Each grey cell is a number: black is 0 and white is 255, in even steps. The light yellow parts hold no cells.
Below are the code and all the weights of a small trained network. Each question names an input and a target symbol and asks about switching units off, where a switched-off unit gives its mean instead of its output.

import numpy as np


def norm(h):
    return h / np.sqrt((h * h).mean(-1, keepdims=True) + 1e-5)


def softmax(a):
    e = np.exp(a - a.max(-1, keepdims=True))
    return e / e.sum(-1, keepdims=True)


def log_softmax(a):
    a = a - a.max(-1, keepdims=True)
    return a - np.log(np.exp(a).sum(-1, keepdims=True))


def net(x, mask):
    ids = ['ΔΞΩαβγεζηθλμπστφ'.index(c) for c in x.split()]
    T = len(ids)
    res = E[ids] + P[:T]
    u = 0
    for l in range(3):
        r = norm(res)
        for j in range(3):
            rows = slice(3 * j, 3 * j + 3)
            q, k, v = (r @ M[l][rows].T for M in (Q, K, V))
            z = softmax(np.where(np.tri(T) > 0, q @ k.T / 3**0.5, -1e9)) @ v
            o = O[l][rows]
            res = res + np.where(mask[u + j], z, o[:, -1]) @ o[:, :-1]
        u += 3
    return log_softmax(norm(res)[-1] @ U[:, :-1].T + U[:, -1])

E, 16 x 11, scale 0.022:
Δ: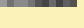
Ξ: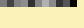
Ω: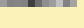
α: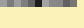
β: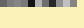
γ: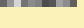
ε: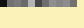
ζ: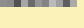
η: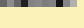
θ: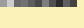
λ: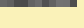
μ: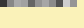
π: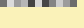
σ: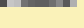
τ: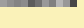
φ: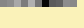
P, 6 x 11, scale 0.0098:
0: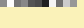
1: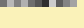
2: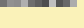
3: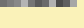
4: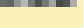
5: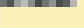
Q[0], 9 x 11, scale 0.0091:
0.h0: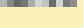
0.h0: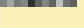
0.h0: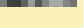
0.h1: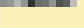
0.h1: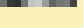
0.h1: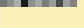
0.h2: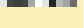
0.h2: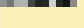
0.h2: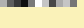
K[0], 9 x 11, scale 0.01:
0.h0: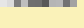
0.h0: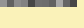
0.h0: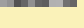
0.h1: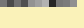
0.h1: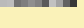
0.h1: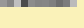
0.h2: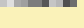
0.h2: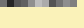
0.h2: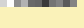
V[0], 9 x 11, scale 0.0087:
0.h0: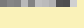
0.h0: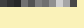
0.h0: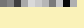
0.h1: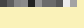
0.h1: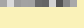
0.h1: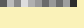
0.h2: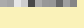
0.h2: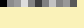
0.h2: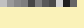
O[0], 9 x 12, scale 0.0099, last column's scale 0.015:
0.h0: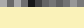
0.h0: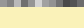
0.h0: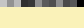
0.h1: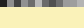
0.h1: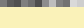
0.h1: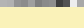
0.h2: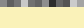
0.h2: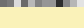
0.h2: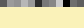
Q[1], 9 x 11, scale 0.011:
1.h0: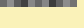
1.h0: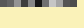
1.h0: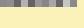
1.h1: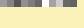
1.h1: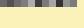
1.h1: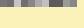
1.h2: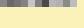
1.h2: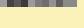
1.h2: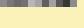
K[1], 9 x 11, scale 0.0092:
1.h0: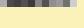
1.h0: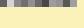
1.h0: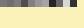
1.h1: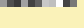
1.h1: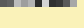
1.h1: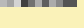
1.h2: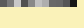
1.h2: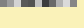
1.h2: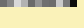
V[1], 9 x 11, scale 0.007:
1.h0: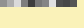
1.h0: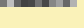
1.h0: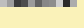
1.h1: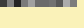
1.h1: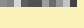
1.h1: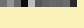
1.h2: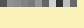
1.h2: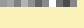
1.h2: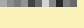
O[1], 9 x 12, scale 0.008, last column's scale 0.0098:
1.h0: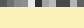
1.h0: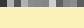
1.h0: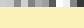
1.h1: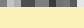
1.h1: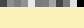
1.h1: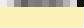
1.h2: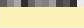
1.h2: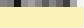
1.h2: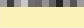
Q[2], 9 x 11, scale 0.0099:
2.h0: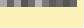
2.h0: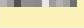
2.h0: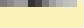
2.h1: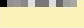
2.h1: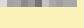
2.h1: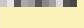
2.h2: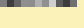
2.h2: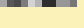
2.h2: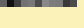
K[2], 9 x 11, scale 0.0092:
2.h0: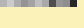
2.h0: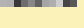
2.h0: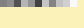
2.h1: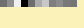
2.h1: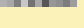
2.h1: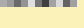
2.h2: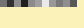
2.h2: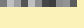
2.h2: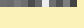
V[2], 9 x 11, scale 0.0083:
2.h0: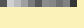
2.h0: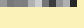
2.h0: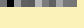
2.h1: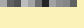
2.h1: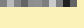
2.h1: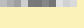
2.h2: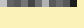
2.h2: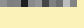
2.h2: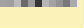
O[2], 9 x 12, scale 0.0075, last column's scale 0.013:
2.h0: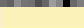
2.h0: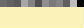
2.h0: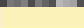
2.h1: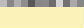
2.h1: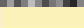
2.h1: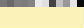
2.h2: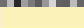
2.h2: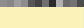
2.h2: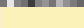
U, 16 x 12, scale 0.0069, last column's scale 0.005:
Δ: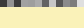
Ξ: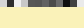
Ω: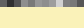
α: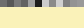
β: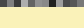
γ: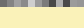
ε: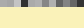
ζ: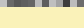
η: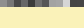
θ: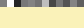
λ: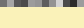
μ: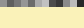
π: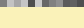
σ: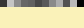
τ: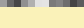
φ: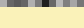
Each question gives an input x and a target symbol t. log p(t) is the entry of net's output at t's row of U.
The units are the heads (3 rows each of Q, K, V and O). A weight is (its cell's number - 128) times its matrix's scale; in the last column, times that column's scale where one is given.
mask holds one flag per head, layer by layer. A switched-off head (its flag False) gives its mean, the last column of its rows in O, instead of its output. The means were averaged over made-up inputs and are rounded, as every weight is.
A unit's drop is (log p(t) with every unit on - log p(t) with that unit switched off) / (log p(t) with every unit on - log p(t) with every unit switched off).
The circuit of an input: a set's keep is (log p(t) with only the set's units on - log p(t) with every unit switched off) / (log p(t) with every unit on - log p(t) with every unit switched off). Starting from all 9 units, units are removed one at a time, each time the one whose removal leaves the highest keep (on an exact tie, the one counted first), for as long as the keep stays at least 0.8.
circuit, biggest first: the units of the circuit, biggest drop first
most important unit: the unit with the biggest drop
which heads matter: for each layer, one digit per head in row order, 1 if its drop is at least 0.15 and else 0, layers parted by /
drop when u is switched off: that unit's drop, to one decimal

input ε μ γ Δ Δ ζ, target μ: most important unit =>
0.h2
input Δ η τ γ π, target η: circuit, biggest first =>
[0.h2; 0.h1]
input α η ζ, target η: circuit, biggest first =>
[0.h2; 0.h0]
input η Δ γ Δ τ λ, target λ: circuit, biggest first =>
[0.h2; 0.h0]
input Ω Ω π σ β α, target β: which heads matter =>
011 / 000 / 000
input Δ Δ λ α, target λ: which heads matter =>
001 / 000 / 000
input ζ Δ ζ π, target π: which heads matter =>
111 / 100 / 110
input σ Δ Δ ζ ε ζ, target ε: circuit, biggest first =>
[0.h2; 0.h0]
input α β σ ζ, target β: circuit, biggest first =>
[0.h1; 0.h2]
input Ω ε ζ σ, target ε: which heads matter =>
001 / 000 / 000
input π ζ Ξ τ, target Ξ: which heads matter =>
010 / 101 / 000
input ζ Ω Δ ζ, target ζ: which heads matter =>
111 / 101 / 011
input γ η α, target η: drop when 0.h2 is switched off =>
0.4
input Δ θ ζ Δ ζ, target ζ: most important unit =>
0.h0
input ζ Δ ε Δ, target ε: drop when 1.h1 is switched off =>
0.2
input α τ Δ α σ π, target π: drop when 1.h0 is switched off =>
0.6
